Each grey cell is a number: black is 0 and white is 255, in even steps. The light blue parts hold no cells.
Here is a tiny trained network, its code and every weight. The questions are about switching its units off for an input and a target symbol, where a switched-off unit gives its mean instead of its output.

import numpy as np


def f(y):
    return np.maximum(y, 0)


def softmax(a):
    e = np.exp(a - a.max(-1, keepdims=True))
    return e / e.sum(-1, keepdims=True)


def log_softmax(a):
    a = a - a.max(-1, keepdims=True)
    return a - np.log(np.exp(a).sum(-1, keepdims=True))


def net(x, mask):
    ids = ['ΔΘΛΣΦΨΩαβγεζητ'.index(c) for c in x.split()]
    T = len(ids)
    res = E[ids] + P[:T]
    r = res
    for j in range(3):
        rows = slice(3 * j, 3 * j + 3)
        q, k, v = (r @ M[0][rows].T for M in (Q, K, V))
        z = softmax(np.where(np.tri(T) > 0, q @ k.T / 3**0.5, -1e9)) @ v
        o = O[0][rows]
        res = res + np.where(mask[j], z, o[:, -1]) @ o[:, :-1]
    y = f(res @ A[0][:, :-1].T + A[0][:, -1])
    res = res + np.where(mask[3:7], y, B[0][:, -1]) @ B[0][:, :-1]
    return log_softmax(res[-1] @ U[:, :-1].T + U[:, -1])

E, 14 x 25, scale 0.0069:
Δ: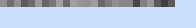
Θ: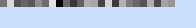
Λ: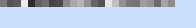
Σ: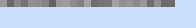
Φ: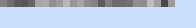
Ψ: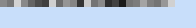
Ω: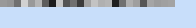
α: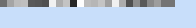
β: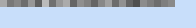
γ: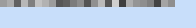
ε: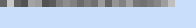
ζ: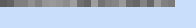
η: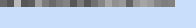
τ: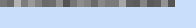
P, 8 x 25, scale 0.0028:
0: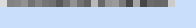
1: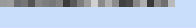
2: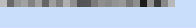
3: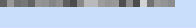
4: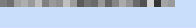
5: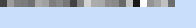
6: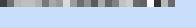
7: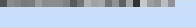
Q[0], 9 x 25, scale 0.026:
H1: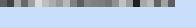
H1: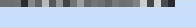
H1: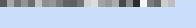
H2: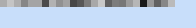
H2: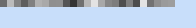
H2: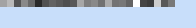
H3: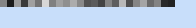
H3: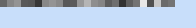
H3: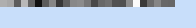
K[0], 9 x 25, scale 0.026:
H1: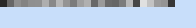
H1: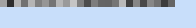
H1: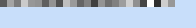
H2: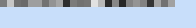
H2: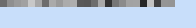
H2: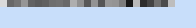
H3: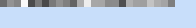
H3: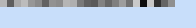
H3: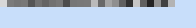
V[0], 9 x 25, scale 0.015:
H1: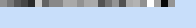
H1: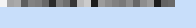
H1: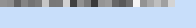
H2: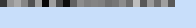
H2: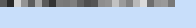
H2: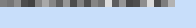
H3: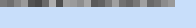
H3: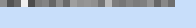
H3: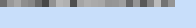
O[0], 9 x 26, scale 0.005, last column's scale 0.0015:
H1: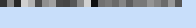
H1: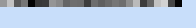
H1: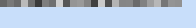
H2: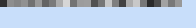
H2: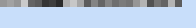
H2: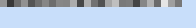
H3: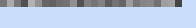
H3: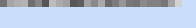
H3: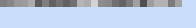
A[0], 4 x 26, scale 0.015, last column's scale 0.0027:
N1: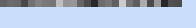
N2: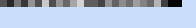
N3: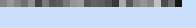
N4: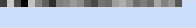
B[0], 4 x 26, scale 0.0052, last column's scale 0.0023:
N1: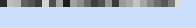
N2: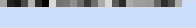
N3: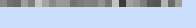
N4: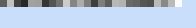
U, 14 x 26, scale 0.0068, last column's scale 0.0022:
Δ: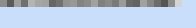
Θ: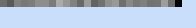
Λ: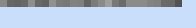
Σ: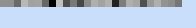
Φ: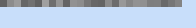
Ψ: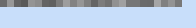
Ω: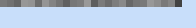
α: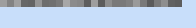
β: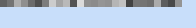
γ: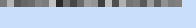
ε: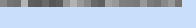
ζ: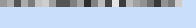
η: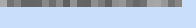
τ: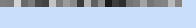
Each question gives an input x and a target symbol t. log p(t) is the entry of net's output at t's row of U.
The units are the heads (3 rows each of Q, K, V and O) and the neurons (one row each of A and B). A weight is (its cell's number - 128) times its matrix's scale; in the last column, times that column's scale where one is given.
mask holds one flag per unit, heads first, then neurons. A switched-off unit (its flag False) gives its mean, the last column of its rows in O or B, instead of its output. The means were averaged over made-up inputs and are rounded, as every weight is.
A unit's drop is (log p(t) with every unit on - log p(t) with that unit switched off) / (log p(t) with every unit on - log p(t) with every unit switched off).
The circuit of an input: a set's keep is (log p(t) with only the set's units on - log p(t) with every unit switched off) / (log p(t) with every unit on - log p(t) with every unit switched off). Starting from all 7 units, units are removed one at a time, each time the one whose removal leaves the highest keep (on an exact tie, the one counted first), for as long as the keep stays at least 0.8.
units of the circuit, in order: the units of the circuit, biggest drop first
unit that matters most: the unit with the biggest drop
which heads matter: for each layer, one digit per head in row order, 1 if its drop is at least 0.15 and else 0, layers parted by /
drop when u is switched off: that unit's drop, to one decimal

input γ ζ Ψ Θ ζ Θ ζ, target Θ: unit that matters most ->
H2
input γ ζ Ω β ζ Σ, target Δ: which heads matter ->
100
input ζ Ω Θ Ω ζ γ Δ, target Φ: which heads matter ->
001
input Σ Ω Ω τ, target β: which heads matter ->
001
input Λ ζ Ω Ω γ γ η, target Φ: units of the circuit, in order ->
(N1, H3)
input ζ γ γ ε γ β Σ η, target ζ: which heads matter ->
110
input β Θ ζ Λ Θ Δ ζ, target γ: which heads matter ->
100
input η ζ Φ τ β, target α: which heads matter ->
100
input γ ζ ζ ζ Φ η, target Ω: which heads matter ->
110
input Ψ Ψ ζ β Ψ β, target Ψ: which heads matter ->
001
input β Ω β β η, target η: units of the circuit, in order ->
(H2, H1)
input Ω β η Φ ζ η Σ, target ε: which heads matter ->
010
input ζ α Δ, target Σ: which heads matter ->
001
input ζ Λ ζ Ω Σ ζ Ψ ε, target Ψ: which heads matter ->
000
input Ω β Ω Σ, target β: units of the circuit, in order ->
(H3)
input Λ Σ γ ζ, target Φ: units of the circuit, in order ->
(N1, H3)
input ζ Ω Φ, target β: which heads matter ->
001
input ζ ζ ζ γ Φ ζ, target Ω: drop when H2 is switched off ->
0.2
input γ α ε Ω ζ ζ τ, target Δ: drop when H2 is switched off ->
0.1
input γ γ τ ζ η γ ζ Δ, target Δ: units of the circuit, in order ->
(H1)
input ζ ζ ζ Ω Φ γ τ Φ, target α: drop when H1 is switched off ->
0.8
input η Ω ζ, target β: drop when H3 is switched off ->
0.9
